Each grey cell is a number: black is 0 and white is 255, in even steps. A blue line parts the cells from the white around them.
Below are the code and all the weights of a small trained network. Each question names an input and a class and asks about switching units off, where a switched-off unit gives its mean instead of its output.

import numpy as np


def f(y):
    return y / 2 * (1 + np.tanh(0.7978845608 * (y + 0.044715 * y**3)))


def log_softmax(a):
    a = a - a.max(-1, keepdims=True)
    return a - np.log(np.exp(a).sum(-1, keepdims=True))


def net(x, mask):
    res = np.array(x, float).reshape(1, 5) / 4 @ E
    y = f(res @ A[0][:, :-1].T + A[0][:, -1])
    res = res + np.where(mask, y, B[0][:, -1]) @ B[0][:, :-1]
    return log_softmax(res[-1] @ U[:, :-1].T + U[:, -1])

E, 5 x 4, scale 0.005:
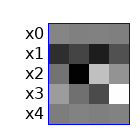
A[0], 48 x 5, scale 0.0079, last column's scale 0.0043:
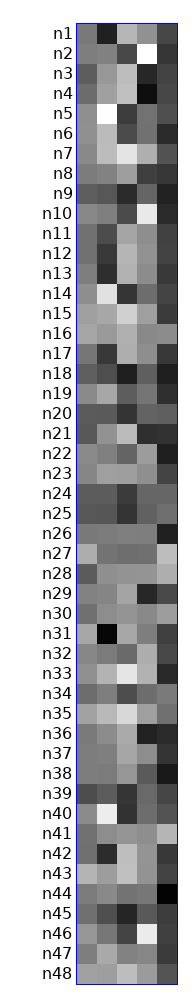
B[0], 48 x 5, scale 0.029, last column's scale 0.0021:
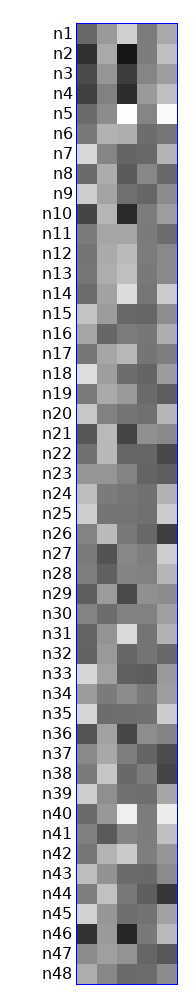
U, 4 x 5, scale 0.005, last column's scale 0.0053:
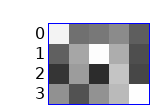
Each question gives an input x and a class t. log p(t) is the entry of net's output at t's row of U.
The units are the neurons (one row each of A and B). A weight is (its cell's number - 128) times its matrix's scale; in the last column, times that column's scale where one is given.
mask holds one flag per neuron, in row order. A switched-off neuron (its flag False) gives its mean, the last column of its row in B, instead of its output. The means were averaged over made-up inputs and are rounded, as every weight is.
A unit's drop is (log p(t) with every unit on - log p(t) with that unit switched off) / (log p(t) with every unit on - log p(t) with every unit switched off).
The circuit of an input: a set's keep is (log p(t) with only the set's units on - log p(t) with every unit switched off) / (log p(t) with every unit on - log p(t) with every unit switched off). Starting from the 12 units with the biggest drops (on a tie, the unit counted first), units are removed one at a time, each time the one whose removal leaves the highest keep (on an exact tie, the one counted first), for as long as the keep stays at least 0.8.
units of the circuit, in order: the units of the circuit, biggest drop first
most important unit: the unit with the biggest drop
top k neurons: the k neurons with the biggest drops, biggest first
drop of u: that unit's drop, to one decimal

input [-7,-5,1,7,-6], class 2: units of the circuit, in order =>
(n2; n46)
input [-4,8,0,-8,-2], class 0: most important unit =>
n25
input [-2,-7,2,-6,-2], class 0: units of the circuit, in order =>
(n35; n7)
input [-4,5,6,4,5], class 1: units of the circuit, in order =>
(n31; n1)
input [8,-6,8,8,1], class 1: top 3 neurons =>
(n31; n1; n42)
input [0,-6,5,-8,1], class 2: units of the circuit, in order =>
(n4; n3)
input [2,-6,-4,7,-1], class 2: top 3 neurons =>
(n2; n46; n10)
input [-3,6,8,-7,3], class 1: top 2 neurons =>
(n31; n1)
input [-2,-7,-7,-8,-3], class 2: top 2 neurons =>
(n4; n3)
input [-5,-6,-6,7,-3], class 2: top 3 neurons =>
(n2; n46; n10)
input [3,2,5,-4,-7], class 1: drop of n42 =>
0.2
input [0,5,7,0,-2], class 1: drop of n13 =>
0.1
